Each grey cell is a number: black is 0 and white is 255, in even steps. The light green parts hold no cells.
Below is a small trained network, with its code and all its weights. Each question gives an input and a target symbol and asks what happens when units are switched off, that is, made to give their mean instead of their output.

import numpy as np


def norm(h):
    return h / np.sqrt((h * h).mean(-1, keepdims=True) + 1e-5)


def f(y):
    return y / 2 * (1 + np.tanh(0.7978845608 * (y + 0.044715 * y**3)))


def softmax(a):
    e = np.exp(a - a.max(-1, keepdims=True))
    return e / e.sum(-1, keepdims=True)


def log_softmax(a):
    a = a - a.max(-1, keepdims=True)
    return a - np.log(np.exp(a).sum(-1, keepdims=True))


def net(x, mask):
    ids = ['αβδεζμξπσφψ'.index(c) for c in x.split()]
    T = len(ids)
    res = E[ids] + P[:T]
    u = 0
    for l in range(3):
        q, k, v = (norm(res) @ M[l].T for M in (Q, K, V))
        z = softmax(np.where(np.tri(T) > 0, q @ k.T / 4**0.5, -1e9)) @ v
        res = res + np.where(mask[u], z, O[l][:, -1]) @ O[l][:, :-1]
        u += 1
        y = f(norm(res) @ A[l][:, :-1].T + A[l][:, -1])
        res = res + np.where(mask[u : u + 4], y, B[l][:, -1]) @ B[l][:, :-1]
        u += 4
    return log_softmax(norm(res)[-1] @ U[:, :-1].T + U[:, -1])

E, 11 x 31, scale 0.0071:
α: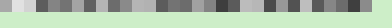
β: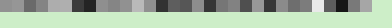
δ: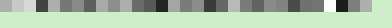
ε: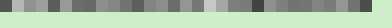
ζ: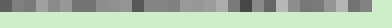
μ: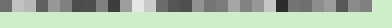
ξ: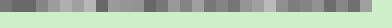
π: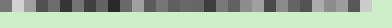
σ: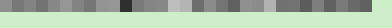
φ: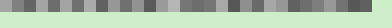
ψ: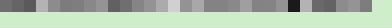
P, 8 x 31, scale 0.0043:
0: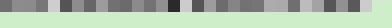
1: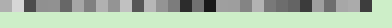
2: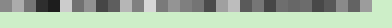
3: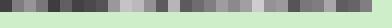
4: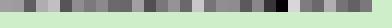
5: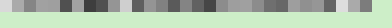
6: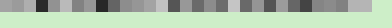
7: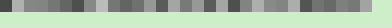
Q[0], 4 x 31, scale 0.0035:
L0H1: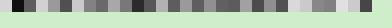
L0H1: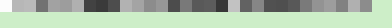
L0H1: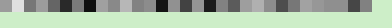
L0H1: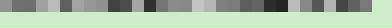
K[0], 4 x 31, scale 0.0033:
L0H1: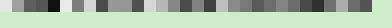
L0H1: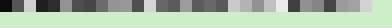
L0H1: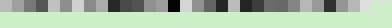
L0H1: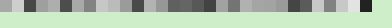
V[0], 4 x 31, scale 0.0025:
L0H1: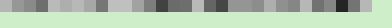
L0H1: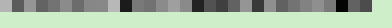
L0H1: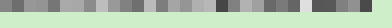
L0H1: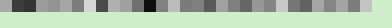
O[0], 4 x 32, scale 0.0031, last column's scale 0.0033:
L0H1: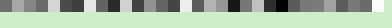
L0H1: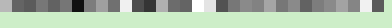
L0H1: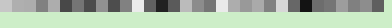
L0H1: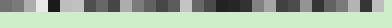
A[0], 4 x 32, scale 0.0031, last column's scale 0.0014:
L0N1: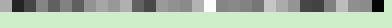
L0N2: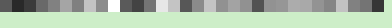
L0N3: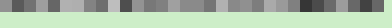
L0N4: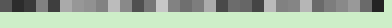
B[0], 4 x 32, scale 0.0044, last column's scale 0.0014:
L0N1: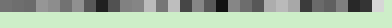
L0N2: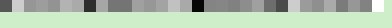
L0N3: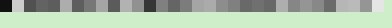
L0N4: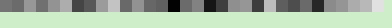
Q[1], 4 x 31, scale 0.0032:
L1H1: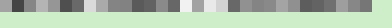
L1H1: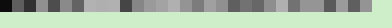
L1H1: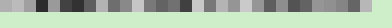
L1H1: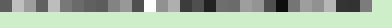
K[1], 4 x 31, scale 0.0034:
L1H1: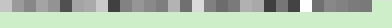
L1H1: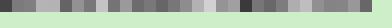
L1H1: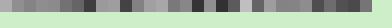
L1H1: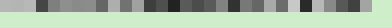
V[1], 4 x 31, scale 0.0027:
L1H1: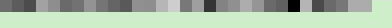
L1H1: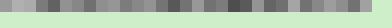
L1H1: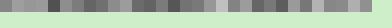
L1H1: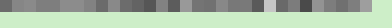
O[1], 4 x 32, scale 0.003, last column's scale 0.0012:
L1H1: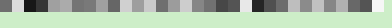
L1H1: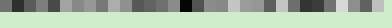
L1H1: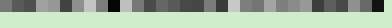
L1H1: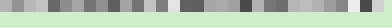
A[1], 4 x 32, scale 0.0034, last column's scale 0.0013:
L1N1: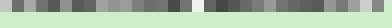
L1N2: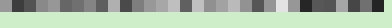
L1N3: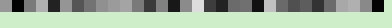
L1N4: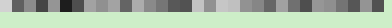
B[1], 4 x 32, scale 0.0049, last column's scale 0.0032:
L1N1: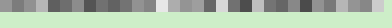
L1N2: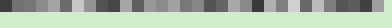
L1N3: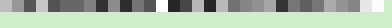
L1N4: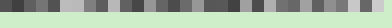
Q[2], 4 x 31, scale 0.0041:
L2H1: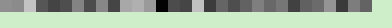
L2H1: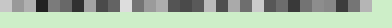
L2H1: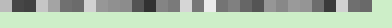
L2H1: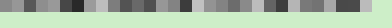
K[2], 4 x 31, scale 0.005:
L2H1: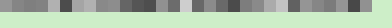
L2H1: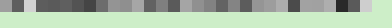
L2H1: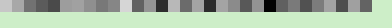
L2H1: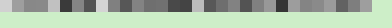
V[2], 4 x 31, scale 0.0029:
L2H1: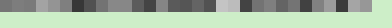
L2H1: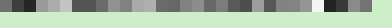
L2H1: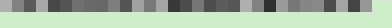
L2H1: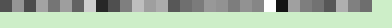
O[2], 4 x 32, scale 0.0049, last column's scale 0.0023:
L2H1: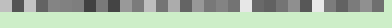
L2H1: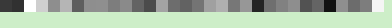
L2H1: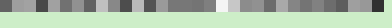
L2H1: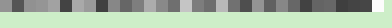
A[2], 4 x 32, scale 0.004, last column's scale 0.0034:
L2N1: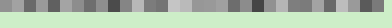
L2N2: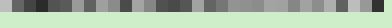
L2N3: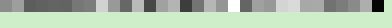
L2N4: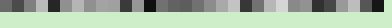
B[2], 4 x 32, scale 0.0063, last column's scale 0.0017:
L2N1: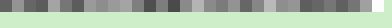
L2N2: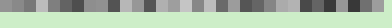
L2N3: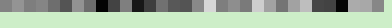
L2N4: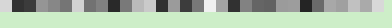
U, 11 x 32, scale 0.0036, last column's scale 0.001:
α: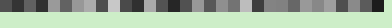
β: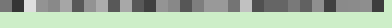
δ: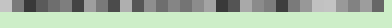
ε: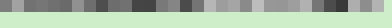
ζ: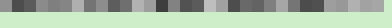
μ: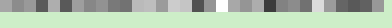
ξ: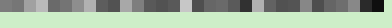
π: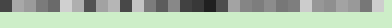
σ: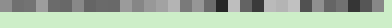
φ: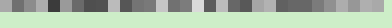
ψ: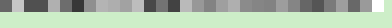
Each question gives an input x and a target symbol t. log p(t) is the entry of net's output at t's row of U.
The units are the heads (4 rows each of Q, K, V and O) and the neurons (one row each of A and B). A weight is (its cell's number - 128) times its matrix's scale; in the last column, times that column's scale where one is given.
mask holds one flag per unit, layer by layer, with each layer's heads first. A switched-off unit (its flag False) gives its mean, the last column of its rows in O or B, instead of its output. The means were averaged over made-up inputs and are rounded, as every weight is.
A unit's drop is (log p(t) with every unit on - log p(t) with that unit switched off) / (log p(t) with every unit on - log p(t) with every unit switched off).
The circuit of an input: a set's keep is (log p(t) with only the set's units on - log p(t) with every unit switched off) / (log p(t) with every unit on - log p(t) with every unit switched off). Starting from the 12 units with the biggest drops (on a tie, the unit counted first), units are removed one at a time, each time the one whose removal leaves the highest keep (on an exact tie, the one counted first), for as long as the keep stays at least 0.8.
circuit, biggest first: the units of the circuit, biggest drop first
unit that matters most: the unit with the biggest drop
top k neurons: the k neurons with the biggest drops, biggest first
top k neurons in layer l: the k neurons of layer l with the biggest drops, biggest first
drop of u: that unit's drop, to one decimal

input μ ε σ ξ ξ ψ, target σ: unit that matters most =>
L0H1
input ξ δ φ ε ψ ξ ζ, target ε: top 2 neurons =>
L0N2, L2N3
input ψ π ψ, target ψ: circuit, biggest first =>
L1H1, L0H1, L2N1
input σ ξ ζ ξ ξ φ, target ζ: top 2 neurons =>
L2N4, L0N3
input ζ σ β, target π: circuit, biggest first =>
L0H1, L2H1
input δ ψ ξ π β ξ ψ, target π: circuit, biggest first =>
L0H1, L0N2
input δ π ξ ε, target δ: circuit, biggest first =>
L2H1, L0H1
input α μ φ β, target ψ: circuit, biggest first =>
L2H1, L2N2
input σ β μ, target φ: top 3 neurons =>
L1N1, L0N1, L1N4
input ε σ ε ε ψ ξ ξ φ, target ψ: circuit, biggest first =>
L0N3, L2N1, L0H1
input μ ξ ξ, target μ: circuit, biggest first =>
L0H1, L0N2
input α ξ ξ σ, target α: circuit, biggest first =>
L0H1, L1N4
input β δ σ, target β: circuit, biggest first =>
L0H1, L2H1
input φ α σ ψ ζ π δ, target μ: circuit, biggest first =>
L0H1, L2H1, L1N3
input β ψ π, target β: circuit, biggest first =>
L2H1
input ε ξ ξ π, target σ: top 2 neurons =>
L2N2, L1N4
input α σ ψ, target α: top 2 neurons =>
L1N4, L1N2
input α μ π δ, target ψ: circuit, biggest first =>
L2H1, L2N2
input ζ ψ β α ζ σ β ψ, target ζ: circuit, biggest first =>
L0H1, L2N4
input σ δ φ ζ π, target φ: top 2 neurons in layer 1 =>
L1N4, L1N1
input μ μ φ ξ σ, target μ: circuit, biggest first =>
L0H1, L2H1
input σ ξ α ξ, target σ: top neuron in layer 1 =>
L1N2
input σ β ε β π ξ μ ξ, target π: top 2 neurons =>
L0N2, L0N4
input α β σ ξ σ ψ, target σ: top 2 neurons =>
L0N1, L1N2
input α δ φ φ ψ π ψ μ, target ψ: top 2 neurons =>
L2N2, L1N4
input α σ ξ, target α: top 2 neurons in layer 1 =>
L1N4, L1N2
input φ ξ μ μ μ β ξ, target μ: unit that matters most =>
L0N2
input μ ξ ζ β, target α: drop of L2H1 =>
0.1
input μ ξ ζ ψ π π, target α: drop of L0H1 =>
0.8
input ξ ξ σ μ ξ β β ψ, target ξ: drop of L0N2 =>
0.0
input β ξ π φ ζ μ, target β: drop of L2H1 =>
0.9
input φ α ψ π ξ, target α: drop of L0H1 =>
1.1
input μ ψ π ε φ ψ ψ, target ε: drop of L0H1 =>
1.2
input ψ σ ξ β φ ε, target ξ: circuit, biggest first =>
L0H1
